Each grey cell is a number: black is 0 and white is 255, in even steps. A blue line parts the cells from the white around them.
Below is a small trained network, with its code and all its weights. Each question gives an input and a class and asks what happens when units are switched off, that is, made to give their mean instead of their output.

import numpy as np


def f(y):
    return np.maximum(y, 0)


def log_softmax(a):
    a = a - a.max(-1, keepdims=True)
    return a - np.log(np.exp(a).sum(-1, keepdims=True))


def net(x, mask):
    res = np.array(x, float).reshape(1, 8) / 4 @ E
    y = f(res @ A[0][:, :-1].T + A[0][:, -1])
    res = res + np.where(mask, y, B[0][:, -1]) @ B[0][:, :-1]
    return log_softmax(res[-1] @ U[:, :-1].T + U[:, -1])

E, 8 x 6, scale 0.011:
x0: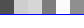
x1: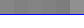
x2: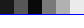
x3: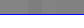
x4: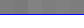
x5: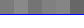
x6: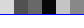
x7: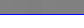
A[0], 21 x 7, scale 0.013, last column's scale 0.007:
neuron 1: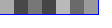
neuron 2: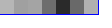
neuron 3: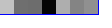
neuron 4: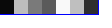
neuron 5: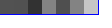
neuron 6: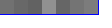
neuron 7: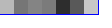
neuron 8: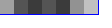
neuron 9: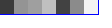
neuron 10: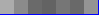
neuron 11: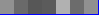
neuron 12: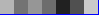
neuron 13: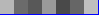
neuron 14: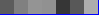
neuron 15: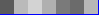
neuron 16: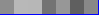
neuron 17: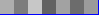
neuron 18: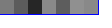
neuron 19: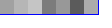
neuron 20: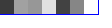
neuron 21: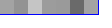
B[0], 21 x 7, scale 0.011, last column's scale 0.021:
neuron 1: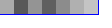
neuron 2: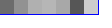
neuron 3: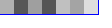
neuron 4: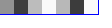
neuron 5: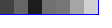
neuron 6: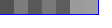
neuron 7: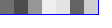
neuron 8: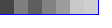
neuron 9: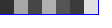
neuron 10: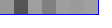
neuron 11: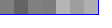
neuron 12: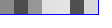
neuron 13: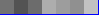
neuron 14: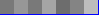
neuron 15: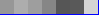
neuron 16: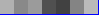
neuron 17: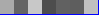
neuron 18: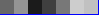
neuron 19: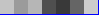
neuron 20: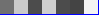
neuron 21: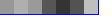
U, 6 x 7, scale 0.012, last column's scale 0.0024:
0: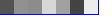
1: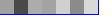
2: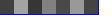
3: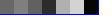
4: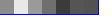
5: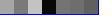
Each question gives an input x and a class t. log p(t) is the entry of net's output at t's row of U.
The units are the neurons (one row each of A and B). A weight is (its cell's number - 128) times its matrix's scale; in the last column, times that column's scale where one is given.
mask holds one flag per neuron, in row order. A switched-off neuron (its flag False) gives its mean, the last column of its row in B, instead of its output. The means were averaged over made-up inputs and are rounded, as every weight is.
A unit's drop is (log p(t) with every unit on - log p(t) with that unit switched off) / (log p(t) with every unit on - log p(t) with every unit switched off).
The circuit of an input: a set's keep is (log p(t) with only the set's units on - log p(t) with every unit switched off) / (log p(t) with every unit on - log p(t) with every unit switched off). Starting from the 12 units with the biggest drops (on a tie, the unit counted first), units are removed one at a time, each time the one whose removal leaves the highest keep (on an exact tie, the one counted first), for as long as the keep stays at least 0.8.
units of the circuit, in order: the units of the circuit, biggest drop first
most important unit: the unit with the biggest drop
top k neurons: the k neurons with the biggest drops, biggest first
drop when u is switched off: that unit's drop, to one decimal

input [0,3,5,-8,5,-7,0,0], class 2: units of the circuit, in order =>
[neuron 12; neuron 7]
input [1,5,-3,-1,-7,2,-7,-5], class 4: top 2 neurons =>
[neuron 4; neuron 15]
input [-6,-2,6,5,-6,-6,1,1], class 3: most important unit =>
neuron 20
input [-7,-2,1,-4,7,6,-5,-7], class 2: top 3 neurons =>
[neuron 4; neuron 18; neuron 5]
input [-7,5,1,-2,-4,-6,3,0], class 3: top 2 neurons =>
[neuron 4; neuron 18]
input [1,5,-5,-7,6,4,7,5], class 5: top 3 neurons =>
[neuron 4; neuron 17; neuron 19]
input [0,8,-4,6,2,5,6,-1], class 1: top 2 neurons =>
[neuron 12; neuron 7]
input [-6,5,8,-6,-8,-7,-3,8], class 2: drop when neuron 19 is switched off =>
0.0
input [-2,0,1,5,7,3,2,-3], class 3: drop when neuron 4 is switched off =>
0.3
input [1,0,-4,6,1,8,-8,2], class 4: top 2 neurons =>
[neuron 4; neuron 15]
